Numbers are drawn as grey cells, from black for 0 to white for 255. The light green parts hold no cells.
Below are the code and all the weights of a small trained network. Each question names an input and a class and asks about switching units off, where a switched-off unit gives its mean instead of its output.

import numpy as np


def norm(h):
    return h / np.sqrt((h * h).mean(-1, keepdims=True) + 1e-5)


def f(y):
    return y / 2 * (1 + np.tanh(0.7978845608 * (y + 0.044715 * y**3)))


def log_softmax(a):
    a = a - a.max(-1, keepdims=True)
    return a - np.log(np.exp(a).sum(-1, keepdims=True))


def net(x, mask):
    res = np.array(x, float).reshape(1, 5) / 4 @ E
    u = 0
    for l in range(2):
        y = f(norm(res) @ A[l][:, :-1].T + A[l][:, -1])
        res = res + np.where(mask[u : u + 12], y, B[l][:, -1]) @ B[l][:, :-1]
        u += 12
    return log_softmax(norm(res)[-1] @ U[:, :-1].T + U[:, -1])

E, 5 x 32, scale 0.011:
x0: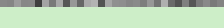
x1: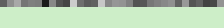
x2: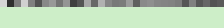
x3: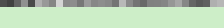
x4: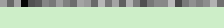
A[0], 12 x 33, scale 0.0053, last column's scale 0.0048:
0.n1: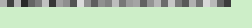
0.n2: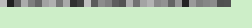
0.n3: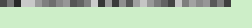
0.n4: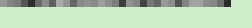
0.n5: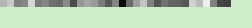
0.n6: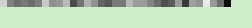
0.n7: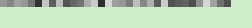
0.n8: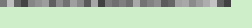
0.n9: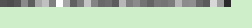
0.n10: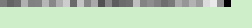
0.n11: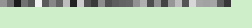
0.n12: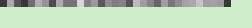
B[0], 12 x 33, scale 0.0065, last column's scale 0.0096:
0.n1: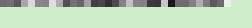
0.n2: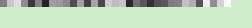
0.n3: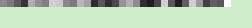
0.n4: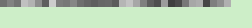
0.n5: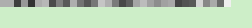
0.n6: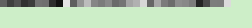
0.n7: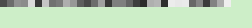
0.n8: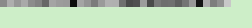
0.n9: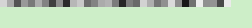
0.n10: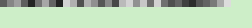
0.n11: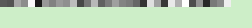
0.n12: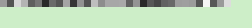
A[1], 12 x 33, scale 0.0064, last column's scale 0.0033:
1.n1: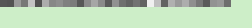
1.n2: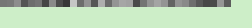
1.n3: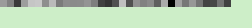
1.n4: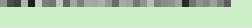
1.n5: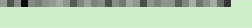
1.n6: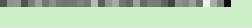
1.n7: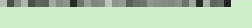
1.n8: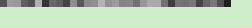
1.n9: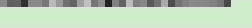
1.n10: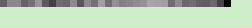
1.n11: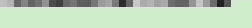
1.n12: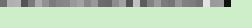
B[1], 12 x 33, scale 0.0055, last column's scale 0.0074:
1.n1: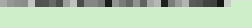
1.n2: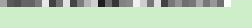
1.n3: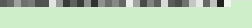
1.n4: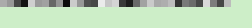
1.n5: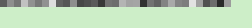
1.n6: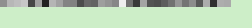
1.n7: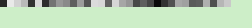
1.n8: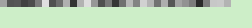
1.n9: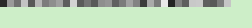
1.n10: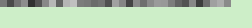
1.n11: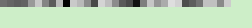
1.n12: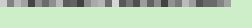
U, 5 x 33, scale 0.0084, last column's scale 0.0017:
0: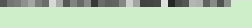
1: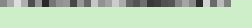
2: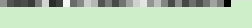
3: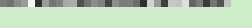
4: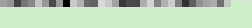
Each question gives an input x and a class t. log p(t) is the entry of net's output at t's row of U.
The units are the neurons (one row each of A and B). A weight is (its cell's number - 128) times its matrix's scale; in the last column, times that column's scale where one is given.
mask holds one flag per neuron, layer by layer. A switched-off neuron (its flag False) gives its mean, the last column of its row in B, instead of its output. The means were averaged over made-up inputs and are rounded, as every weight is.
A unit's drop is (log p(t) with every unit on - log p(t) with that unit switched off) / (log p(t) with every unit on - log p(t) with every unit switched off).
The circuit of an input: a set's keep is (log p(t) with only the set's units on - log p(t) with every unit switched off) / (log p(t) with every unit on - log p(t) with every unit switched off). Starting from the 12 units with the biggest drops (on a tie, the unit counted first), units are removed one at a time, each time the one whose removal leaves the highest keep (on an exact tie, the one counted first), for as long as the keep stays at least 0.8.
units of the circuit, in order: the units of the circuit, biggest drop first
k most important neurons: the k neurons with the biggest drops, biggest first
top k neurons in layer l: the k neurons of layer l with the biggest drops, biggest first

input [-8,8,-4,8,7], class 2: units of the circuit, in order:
(1.n2, 0.n2)
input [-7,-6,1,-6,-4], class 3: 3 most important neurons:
(0.n11, 0.n9, 1.n2)
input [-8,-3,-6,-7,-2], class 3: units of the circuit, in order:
(0.n11)
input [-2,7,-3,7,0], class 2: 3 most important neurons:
(1.n2, 0.n5, 1.n8)
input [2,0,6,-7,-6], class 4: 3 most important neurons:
(0.n5, 1.n11, 0.n1)
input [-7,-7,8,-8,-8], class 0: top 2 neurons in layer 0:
(0.n3, 0.n9)
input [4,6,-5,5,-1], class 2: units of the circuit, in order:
(0.n2, 1.n2)
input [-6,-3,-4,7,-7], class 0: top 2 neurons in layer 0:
(0.n3, 0.n5)
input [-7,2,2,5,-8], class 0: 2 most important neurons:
(0.n3, 1.n3)
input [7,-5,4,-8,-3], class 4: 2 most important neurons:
(0.n5, 0.n11)
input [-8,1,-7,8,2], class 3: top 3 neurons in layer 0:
(0.n11, 0.n2, 0.n5)
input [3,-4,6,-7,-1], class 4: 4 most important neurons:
(0.n5, 1.n11, 0.n12, 0.n8)
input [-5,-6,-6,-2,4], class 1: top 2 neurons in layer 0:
(0.n12, 0.n8)
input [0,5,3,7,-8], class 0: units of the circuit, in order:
(1.n3)
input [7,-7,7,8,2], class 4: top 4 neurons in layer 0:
(0.n9, 0.n11, 0.n12, 0.n8)
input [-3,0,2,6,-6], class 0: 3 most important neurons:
(0.n3, 1.n3, 0.n5)
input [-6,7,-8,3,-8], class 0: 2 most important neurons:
(0.n2, 1.n3)
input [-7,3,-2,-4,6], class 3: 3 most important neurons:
(0.n11, 0.n3, 1.n1)
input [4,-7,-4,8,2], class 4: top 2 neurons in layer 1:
(1.n4, 1.n2)
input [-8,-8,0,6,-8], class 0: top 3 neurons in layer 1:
(1.n3, 1.n2, 1.n8)
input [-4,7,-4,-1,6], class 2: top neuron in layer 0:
(0.n3)
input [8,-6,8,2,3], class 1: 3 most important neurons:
(0.n2, 0.n11, 1.n7)
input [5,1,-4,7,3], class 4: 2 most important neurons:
(0.n9, 0.n11)
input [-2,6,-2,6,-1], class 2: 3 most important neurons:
(1.n2, 0.n5, 1.n8)
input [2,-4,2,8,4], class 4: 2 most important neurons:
(0.n9, 1.n4)
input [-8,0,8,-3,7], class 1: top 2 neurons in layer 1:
(1.n7, 1.n3)
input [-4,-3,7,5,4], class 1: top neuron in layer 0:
(0.n2)
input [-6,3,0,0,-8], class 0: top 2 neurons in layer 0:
(0.n3, 0.n7)
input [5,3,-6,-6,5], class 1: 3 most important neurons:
(0.n3, 0.n9, 0.n11)
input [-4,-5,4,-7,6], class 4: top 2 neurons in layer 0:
(0.n5, 0.n3)
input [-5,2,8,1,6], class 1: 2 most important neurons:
(0.n2, 0.n3)
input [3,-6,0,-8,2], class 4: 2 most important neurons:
(0.n5, 1.n11)
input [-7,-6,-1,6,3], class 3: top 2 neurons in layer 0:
(0.n11, 0.n5)
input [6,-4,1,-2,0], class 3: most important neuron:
(0.n7)
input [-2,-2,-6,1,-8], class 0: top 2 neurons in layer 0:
(0.n3, 0.n2)
